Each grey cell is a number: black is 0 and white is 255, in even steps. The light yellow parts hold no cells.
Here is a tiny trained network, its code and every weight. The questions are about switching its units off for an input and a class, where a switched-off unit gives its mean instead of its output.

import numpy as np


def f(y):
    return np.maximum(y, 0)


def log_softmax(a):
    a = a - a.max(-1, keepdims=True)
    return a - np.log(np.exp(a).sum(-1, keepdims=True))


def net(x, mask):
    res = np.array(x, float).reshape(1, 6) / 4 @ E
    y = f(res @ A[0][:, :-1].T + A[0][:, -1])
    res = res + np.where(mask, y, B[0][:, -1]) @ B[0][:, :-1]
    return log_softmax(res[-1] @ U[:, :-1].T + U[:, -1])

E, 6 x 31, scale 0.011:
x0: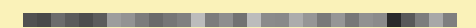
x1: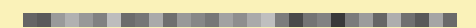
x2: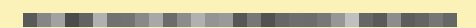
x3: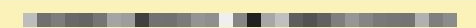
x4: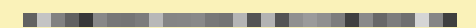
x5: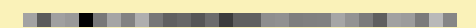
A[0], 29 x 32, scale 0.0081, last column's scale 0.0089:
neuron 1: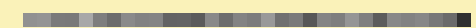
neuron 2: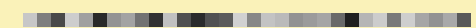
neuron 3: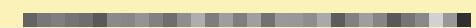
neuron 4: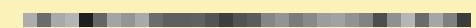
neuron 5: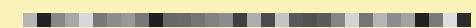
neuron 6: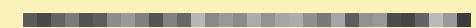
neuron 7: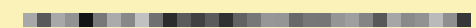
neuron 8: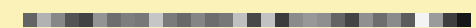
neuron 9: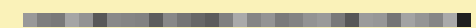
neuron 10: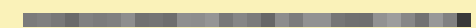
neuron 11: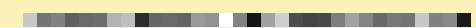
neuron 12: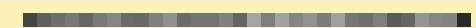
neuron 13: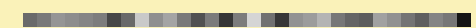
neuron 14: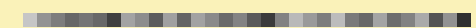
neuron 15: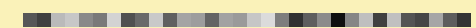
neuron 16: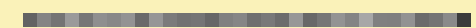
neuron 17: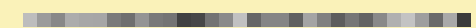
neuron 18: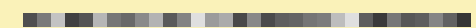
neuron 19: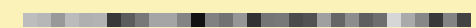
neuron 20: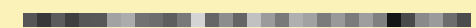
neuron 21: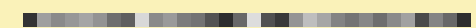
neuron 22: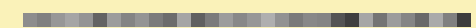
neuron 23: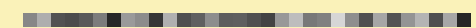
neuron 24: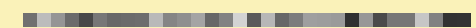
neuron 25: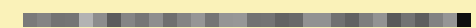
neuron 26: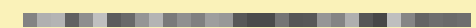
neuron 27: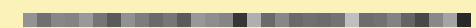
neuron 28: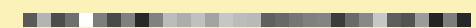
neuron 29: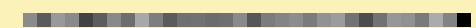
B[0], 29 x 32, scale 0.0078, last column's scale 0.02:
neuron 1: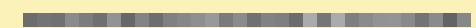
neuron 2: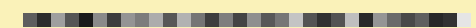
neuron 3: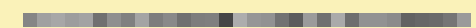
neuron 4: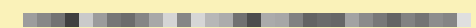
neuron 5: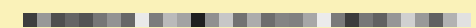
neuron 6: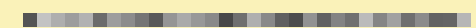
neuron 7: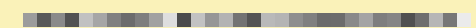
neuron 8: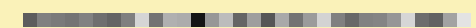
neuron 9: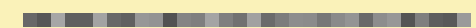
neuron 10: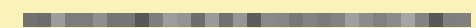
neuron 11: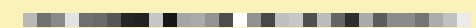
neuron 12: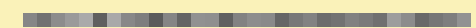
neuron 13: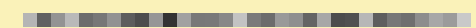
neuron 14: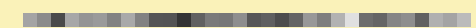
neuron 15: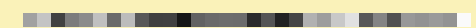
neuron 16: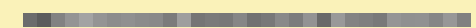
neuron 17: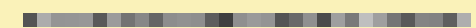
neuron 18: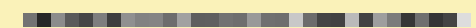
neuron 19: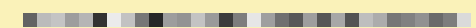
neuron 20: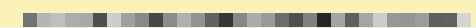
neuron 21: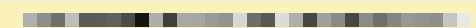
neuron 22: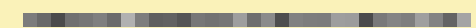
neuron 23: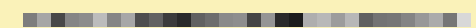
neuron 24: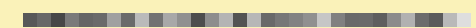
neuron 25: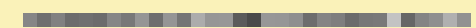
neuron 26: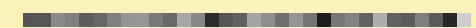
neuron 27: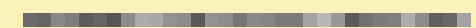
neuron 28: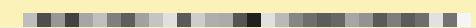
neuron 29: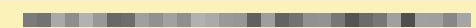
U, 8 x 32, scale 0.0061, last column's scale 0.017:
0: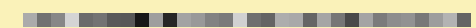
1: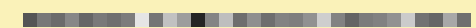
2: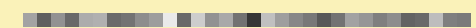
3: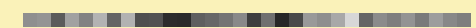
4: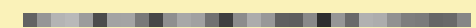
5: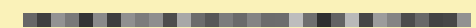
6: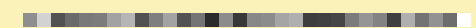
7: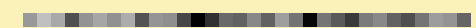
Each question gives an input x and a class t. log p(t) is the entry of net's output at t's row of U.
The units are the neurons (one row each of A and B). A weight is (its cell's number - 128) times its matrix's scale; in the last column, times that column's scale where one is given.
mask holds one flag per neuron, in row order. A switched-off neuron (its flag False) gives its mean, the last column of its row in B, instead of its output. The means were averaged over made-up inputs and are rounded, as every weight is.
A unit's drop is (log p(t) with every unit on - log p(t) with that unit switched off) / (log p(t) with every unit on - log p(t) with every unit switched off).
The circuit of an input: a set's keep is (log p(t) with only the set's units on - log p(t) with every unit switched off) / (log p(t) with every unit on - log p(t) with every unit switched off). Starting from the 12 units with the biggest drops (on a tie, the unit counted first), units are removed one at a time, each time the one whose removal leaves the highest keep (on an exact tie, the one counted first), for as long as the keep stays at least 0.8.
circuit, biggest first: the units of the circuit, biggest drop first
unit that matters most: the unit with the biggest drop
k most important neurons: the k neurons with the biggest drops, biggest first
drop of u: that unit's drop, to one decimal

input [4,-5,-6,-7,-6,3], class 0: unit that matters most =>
neuron 21
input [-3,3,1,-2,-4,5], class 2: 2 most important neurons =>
(neuron 7; neuron 8)
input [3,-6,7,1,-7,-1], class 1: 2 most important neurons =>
(neuron 5; neuron 2)
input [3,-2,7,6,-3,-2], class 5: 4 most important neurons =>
(neuron 18; neuron 21; neuron 13; neuron 26)
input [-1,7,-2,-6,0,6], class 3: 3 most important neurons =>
(neuron 15; neuron 11; neuron 28)
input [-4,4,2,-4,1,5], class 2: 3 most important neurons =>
(neuron 11; neuron 7; neuron 4)
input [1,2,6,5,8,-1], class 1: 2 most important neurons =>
(neuron 8; neuron 24)
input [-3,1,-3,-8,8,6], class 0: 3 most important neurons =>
(neuron 21; neuron 13; neuron 5)
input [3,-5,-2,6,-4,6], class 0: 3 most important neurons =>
(neuron 11; neuron 28; neuron 15)
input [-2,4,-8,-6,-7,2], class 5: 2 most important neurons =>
(neuron 2; neuron 8)
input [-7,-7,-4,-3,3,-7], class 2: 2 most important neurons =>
(neuron 28; neuron 15)
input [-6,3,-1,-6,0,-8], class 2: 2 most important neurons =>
(neuron 28; neuron 11)
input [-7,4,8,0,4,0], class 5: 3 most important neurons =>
(neuron 18; neuron 26; neuron 20)
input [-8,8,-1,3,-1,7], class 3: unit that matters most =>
neuron 15
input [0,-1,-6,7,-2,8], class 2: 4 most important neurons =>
(neuron 7; neuron 4; neuron 21; neuron 13)
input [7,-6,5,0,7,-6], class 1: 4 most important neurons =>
(neuron 8; neuron 24; neuron 15; neuron 19)
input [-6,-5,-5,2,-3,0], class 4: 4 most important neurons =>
(neuron 19; neuron 15; neuron 17; neuron 18)
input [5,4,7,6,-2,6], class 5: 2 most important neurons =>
(neuron 18; neuron 28)
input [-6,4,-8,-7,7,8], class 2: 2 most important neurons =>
(neuron 7; neuron 4)
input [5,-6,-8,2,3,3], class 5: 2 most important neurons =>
(neuron 2; neuron 15)
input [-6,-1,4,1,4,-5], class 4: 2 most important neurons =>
(neuron 19; neuron 7)
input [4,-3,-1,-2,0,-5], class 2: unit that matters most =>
neuron 28
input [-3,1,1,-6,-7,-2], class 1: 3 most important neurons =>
(neuron 5; neuron 11; neuron 27)
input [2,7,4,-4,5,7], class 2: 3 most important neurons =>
(neuron 7; neuron 4; neuron 23)
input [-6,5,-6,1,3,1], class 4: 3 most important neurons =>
(neuron 19; neuron 17; neuron 18)
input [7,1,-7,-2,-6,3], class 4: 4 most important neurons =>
(neuron 6; neuron 20; neuron 18; neuron 8)
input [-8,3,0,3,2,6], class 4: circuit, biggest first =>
(neuron 19)
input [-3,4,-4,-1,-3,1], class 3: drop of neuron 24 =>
0.2
